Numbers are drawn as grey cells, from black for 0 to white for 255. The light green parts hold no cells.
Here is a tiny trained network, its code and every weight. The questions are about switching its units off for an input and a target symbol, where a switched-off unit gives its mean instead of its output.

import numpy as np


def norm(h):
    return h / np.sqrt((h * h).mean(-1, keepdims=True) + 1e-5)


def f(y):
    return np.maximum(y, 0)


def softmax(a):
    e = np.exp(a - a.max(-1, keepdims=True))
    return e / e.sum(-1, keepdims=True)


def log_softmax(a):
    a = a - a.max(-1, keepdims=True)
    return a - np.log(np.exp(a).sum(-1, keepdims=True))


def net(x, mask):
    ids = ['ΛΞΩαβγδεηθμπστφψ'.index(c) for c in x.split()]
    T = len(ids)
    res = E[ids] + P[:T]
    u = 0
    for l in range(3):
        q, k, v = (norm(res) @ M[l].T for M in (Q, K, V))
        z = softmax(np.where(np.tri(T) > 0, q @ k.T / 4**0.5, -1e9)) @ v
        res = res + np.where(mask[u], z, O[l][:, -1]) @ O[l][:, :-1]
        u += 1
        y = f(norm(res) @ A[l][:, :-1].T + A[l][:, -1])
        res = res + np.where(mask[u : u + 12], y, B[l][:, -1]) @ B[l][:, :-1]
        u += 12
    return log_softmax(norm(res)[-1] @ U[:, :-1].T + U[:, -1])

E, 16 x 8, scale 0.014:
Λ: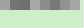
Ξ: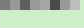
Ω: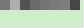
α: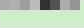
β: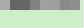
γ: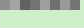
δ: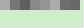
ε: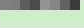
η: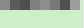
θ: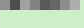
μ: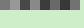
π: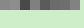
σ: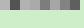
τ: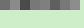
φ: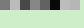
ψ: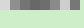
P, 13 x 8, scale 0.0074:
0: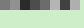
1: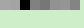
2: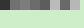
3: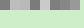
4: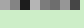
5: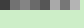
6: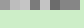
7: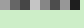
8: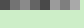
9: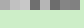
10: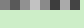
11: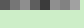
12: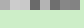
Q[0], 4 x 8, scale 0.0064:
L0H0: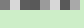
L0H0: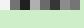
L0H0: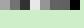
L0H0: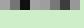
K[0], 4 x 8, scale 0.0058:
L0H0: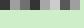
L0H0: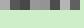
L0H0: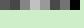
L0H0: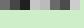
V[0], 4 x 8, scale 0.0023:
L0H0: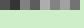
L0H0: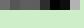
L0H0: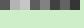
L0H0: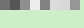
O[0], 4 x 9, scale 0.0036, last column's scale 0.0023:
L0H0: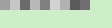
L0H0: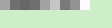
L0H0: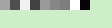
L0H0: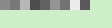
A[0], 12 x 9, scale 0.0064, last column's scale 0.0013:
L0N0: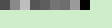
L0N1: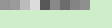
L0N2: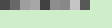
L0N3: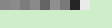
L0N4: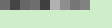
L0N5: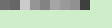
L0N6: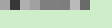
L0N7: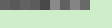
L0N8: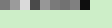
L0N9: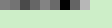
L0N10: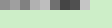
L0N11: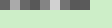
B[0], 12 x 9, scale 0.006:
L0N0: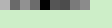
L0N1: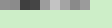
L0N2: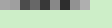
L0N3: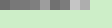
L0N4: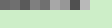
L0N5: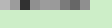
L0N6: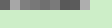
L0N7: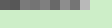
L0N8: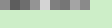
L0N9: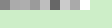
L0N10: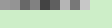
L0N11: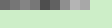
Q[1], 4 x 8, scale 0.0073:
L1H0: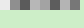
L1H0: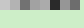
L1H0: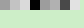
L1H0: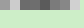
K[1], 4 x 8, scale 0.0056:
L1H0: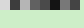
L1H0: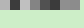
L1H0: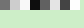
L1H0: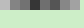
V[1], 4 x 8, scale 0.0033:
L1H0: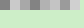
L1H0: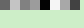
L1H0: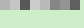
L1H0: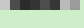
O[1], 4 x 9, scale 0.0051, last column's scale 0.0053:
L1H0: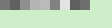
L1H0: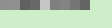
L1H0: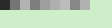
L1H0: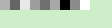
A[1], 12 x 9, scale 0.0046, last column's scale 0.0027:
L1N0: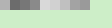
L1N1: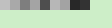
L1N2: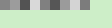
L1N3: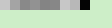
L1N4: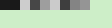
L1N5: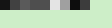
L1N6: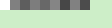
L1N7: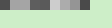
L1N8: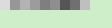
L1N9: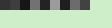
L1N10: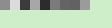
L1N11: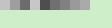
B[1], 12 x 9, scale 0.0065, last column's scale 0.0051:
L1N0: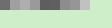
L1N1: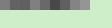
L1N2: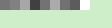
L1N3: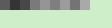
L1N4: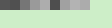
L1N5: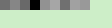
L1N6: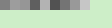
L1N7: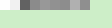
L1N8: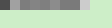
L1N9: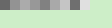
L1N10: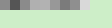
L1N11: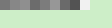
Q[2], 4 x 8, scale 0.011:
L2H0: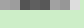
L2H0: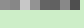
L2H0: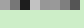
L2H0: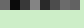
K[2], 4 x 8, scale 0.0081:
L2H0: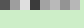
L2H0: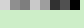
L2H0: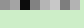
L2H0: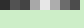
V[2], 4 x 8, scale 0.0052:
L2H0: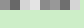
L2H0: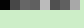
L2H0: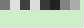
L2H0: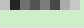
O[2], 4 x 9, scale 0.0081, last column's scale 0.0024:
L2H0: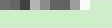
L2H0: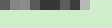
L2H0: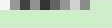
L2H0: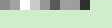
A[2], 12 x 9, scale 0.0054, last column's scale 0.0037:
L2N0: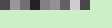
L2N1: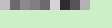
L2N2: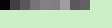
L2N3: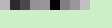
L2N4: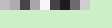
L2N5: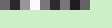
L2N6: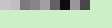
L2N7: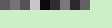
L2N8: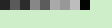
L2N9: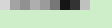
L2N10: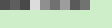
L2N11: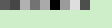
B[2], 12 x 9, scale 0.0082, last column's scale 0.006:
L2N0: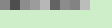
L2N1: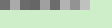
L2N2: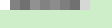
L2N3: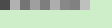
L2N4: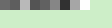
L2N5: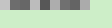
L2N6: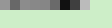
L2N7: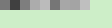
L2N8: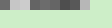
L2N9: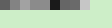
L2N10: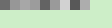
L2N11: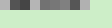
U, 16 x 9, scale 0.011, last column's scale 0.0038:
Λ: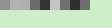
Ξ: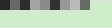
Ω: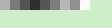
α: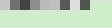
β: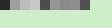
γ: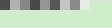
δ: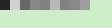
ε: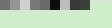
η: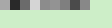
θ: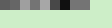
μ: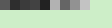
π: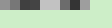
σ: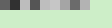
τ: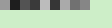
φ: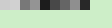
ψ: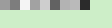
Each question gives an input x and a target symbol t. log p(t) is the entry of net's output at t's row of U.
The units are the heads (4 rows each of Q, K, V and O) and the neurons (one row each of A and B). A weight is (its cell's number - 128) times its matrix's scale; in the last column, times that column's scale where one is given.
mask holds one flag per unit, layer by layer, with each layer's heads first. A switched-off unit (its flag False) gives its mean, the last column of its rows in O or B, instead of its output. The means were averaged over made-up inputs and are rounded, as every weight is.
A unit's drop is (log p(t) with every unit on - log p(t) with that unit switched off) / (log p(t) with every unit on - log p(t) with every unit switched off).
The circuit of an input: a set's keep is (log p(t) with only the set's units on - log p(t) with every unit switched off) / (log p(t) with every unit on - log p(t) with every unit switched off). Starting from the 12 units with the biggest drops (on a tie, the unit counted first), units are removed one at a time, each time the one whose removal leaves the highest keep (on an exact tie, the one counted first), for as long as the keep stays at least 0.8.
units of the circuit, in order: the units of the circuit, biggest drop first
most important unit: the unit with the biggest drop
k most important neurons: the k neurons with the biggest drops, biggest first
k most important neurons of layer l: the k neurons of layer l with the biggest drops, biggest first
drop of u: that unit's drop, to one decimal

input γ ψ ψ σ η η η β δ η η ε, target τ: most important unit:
L1N5
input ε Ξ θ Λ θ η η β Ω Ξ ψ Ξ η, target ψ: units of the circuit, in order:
L2H0, L0N9
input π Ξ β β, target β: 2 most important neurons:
L1N0, L0N9
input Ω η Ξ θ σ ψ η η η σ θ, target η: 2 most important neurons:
L0N9, L1N2
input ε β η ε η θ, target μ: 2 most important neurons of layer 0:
L0N2, L0N9
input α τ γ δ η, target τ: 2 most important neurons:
L1N9, L1N2
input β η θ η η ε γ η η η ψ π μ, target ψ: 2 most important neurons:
L0N9, L1N10
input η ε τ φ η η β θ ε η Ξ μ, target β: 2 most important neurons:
L1N9, L0N9
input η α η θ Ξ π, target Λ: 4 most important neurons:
L1N9, L2N8, L2N2, L0N4
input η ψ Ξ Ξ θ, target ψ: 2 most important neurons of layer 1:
L1N9, L1N3
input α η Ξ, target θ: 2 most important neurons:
L2N8, L1N2
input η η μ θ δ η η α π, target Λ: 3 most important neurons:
L1N9, L2N8, L2N2
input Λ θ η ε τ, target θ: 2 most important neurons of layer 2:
L2N4, L2N9
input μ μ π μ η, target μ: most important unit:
L2H0
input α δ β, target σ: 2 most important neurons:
L1N5, L0N4
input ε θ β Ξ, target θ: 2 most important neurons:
L0N9, L1N10
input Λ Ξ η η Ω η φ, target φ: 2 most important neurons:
L0N9, L1N9
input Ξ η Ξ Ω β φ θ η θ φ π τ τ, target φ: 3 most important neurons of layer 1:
L1N6, L1N8, L1N5
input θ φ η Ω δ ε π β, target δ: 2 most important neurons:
L1N0, L1N1
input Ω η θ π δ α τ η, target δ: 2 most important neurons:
L1N0, L1N1
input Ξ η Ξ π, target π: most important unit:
L1N2
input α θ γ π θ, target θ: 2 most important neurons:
L1N6, L1N2
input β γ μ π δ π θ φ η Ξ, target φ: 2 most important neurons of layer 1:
L1N2, L1N8
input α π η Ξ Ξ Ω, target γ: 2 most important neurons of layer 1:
L1N7, L1N5
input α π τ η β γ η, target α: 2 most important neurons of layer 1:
L1N3, L1N9
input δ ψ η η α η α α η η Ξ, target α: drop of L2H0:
0.7
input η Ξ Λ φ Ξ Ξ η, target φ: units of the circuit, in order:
L2H0
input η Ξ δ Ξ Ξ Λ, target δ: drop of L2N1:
0.2
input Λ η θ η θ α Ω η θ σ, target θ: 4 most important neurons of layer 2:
L2N9, L2N6, L2N4, L2N2
